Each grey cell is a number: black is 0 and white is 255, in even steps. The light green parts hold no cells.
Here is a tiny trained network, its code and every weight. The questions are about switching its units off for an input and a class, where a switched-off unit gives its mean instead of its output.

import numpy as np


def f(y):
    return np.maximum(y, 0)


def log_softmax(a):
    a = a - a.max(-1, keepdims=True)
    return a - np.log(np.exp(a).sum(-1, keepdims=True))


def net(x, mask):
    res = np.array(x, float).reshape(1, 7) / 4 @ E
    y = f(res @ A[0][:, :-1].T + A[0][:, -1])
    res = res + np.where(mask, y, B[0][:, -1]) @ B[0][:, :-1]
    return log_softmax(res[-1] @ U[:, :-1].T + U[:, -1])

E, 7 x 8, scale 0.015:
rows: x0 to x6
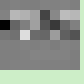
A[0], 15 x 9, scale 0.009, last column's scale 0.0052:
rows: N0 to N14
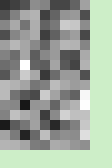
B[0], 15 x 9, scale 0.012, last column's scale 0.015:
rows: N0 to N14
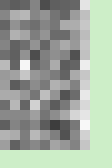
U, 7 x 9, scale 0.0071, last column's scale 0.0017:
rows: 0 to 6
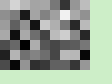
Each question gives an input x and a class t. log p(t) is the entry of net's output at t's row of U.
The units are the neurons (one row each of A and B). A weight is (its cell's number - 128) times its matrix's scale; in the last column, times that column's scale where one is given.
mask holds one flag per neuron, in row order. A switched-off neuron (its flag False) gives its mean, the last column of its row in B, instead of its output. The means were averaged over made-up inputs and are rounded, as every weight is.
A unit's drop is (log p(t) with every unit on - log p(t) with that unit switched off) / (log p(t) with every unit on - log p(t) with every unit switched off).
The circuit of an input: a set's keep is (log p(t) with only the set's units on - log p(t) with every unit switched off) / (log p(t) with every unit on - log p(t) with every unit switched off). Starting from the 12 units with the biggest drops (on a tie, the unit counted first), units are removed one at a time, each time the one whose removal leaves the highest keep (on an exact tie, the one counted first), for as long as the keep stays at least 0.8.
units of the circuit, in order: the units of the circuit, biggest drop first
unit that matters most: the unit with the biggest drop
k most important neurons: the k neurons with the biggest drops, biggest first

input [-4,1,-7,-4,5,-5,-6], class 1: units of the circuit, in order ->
(N6, N8)
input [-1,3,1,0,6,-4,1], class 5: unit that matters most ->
N9
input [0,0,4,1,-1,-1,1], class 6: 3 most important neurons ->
(N10, N13, N9)
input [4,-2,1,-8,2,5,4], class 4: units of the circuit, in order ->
(N6, N11)
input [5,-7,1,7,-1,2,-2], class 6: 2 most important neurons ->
(N0, N13)
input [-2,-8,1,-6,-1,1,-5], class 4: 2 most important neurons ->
(N0, N6)
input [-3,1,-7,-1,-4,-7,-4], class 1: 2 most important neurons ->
(N6, N8)
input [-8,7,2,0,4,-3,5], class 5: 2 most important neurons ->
(N9, N2)
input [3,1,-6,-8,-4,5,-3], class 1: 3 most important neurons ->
(N6, N8, N7)
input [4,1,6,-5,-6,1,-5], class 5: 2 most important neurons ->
(N3, N1)
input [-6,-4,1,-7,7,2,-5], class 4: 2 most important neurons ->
(N6, N7)
